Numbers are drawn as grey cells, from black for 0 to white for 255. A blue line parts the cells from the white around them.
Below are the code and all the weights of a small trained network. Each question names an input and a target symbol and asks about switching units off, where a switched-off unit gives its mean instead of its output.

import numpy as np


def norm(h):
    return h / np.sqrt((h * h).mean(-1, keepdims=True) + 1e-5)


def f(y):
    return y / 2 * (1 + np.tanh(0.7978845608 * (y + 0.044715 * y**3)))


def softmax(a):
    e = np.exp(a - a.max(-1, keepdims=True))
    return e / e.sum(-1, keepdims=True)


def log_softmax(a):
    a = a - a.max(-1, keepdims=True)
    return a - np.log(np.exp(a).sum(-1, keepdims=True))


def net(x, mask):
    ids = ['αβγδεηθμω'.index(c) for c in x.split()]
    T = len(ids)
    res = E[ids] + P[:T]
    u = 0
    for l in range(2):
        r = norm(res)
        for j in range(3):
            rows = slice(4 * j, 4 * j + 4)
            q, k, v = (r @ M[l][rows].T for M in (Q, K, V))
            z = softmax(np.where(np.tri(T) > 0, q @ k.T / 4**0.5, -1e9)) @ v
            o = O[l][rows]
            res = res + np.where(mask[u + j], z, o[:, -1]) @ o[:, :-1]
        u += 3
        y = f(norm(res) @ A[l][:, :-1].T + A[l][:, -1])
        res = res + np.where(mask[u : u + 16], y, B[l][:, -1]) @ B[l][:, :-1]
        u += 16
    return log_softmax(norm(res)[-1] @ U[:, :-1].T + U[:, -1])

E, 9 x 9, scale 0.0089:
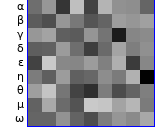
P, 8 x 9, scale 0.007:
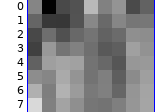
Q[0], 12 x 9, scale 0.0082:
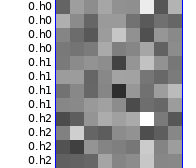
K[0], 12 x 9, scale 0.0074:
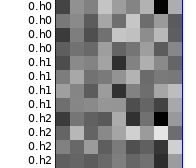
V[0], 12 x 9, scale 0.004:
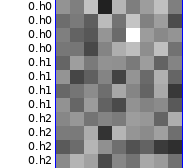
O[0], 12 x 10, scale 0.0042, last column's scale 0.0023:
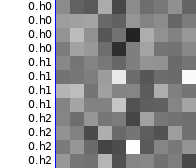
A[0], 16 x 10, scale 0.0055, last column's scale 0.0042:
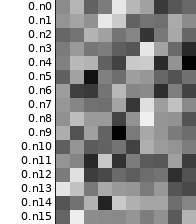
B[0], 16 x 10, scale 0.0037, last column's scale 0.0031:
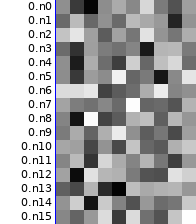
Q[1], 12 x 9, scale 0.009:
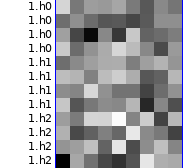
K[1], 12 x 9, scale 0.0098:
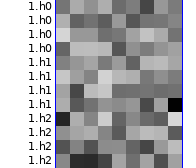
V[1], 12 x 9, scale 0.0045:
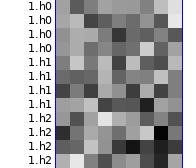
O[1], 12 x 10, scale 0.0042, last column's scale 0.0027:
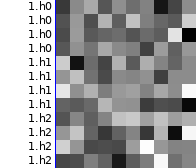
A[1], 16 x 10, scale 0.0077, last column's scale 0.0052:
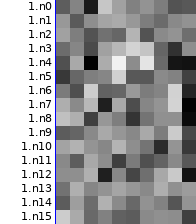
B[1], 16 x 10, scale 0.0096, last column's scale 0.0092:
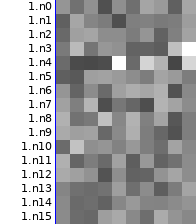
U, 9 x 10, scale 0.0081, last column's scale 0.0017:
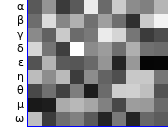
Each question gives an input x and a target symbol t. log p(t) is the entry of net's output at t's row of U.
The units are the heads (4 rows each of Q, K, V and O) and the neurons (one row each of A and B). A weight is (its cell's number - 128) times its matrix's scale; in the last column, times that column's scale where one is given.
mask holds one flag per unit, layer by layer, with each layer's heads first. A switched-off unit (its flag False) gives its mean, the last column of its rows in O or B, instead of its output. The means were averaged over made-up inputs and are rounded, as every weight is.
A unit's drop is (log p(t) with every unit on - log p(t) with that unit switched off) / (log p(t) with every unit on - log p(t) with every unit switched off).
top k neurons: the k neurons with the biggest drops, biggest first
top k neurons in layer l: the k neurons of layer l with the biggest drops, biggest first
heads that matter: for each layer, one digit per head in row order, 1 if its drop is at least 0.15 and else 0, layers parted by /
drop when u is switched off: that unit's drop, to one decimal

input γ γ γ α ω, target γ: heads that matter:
000 / 001
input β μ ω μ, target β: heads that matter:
110 / 100
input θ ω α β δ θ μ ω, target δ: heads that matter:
100 / 001
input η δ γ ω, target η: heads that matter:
000 / 100
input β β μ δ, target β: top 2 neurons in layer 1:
1.n4, 1.n10
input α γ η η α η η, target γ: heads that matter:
010 / 111
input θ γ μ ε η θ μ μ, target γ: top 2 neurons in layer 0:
0.n13, 0.n8
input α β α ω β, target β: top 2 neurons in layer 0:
0.n2, 0.n15
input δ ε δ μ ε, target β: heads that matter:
110 / 000
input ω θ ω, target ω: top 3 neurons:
0.n6, 1.n4, 1.n3
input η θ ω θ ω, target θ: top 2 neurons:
0.n12, 0.n5
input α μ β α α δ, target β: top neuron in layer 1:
1.n4
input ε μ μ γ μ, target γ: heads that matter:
111 / 000
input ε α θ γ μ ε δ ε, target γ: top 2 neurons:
0.n8, 0.n4
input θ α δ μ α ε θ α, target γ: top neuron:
0.n13
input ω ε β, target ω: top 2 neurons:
0.n6, 1.n4
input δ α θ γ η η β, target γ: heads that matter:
000 / 011
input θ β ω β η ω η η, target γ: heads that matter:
011 / 111
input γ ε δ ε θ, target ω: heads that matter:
000 / 011
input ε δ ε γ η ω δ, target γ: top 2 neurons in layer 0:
0.n9, 0.n15
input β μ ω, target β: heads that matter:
000 / 001
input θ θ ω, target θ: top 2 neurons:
1.n4, 1.n3
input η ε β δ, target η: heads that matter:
000 / 100
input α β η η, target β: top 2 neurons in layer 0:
0.n12, 0.n15
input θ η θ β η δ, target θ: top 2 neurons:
0.n12, 0.n5
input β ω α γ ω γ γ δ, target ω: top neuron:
0.n2
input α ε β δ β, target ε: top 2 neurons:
0.n5, 0.n12
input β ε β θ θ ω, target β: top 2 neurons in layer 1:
1.n4, 1.n10
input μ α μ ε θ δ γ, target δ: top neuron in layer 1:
1.n8
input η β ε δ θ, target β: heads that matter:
001 / 000
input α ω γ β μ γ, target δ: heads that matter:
001 / 000
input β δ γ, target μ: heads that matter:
000 / 010
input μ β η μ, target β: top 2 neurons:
0.n15, 1.n4
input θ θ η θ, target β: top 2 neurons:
1.n4, 0.n12
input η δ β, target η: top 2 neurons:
1.n4, 1.n7
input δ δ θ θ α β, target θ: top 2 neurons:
1.n4, 1.n3
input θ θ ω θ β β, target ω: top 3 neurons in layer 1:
1.n4, 1.n3, 1.n11
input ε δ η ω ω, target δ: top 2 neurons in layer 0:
0.n2, 0.n5
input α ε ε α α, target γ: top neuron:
0.n8
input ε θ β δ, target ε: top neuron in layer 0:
0.n0
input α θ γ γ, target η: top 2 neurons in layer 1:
1.n4, 1.n3
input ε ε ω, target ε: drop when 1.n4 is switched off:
0.2
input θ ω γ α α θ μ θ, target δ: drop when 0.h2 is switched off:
1.3
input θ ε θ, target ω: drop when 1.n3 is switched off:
0.2
